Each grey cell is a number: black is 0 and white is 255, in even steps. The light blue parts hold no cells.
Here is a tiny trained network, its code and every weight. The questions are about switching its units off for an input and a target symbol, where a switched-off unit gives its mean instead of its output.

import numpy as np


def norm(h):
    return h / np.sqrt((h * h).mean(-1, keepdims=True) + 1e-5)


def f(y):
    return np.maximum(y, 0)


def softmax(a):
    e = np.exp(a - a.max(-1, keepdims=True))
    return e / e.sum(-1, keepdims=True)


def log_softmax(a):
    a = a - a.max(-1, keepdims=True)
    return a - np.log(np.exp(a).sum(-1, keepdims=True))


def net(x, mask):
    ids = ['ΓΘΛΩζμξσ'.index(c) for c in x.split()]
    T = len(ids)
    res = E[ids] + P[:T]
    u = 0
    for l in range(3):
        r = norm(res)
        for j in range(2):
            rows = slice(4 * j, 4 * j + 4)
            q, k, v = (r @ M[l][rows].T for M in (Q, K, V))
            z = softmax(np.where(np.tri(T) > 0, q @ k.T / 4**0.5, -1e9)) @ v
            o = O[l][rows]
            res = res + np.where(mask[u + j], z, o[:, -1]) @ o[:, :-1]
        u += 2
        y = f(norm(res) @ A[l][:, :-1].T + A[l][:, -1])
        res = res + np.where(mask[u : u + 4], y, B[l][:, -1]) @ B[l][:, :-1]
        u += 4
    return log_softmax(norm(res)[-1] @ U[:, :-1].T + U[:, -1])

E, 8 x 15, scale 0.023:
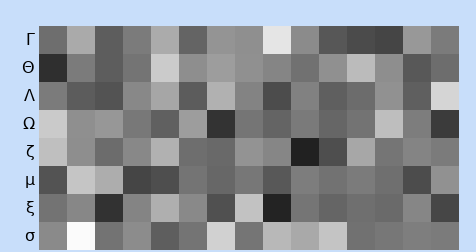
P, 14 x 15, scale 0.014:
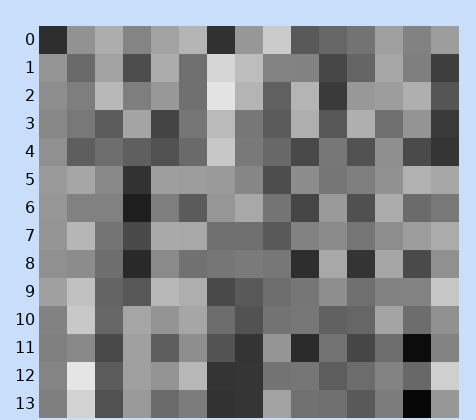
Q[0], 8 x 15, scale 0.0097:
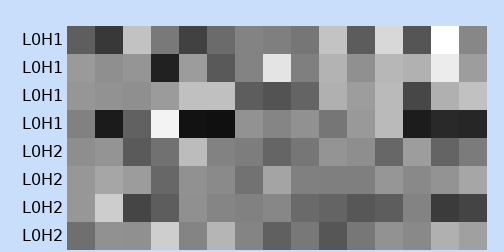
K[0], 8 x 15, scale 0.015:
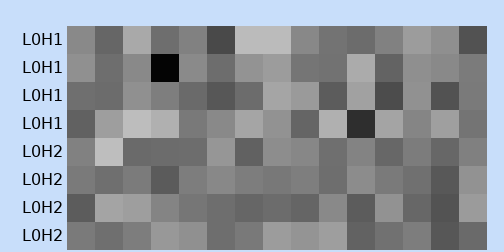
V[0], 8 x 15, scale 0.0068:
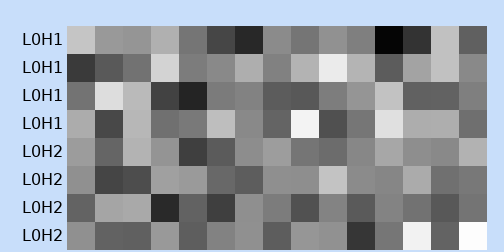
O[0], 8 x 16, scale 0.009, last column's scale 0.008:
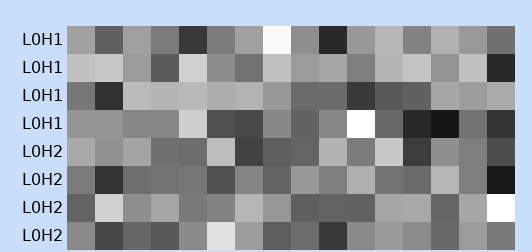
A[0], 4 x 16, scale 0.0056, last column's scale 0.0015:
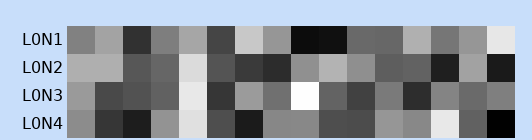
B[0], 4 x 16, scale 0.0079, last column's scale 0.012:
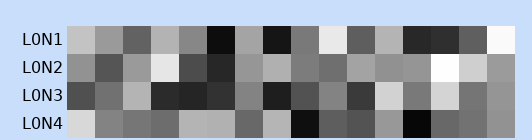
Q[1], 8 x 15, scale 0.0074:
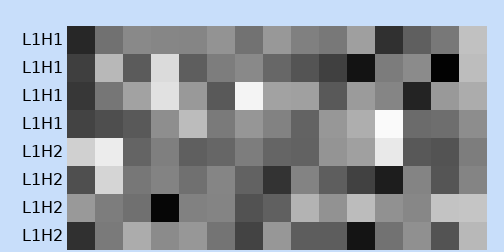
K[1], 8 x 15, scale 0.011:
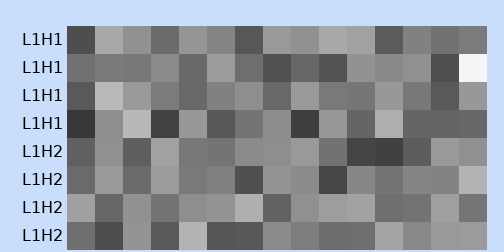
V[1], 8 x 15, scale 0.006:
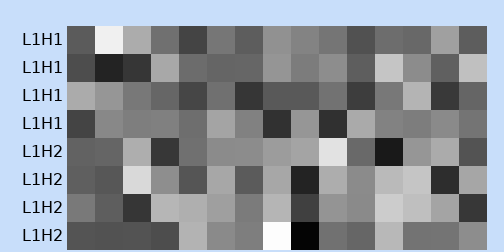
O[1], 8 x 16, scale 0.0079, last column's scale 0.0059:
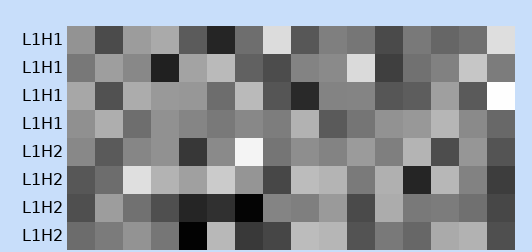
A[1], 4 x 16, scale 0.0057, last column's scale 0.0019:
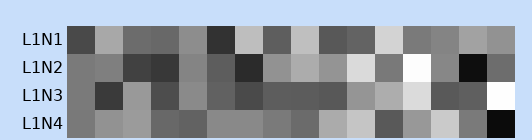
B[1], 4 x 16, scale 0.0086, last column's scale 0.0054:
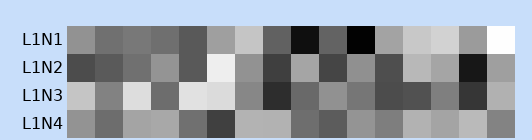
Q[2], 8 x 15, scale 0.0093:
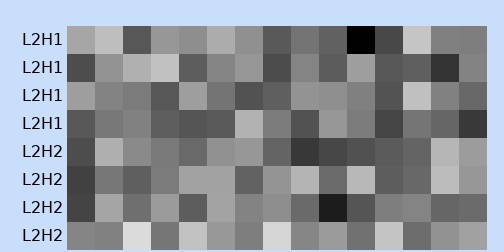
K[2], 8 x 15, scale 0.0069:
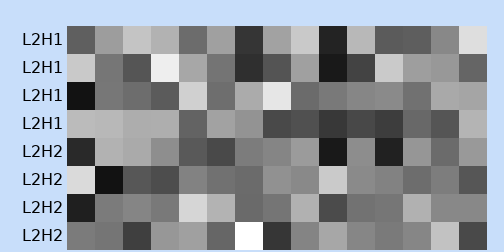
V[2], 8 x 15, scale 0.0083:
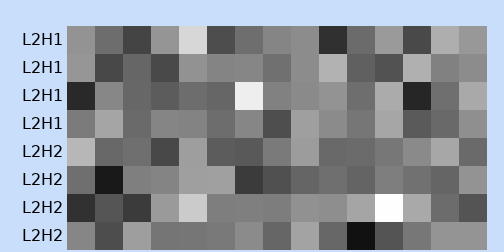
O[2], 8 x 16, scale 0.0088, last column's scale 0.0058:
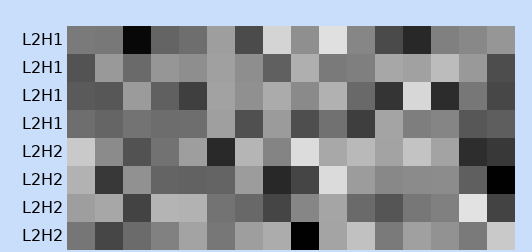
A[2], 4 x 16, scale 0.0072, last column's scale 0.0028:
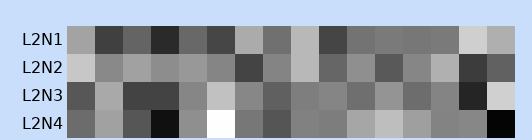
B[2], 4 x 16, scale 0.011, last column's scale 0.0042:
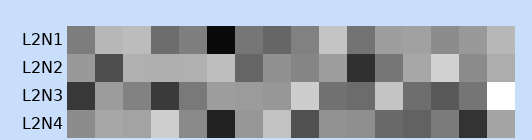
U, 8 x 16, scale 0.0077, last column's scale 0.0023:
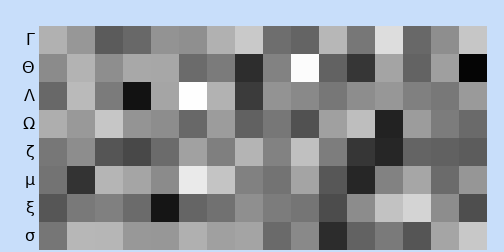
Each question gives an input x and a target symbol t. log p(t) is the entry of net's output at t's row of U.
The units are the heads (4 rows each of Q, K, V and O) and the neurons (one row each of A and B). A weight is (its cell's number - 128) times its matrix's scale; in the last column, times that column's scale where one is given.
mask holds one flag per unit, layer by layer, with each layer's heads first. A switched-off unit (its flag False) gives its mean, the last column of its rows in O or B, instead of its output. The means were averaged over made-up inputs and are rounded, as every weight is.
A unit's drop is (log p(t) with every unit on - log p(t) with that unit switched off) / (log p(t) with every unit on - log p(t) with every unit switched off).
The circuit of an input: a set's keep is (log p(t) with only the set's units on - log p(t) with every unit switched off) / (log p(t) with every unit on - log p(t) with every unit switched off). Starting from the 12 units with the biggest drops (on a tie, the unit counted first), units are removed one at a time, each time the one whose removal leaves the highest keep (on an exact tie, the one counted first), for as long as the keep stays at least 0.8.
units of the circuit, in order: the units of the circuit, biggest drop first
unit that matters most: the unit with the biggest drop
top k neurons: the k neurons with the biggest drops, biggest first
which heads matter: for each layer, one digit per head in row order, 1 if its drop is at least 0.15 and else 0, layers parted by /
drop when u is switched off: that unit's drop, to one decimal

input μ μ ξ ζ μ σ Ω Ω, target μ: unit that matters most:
L2H2
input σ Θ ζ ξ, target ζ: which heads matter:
10 / 00 / 00
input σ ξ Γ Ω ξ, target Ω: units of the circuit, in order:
[L0H1; L0N1]
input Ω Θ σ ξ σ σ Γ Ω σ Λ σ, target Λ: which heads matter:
10 / 10 / 00
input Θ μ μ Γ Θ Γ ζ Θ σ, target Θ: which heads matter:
10 / 10 / 00
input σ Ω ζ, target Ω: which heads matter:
11 / 00 / 00
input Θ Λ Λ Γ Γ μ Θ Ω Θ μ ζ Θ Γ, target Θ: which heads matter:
10 / 10 / 01
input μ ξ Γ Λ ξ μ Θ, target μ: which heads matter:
10 / 00 / 00
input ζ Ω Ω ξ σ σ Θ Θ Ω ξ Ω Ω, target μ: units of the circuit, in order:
[L0H2; L1N3]
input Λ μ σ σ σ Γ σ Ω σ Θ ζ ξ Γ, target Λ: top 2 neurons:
[L2N3; L0N2]
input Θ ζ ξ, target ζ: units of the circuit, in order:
[L0H1; L2H1]
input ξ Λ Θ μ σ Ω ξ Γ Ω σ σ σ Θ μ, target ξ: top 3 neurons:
[L0N2; L0N4; L0N1]
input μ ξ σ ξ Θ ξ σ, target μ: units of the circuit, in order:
[L2H2; L1H2]
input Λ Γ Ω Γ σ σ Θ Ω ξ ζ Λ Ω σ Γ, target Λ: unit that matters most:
L0H2
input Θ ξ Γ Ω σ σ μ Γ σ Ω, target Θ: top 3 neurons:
[L0N1; L0N2; L1N2]
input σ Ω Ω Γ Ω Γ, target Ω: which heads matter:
11 / 00 / 10
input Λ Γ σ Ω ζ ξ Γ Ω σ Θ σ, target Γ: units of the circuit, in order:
[L1H2; L0H2]
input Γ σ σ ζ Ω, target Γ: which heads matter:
01 / 01 / 01
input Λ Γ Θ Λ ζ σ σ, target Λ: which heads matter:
01 / 10 / 00
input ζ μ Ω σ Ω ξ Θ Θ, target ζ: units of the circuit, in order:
[L2H1]
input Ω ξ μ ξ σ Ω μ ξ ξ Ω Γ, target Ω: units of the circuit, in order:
[L2H1; L0H1]
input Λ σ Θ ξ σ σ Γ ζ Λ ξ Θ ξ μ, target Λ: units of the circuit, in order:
[L1H1; L0H2]
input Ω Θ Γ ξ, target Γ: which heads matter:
10 / 01 / 00
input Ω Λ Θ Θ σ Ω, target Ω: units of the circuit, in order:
[L2H1; L0N1]
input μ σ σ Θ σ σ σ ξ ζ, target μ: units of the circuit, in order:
[L2H2; L1H2; L2H1]
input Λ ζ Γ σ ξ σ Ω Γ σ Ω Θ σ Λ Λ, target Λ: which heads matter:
11 / 10 / 00
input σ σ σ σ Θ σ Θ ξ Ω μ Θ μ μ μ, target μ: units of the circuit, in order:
[L0H1]
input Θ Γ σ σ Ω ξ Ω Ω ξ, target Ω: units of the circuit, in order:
[L2H1; L0H1]
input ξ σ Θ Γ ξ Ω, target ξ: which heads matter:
10 / 01 / 00
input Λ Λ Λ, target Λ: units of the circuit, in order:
[L0H2; L1H1]
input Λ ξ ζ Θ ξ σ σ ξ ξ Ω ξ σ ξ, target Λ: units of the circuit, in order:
[L1H1; L0H2]
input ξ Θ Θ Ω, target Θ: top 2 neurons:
[L1N1; L1N3]
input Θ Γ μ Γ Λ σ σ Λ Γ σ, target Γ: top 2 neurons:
[L0N3; L1N3]
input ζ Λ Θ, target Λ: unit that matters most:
L2N3
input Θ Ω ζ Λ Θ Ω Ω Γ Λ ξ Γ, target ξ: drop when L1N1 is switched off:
0.1
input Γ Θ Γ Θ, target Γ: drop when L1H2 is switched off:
0.2
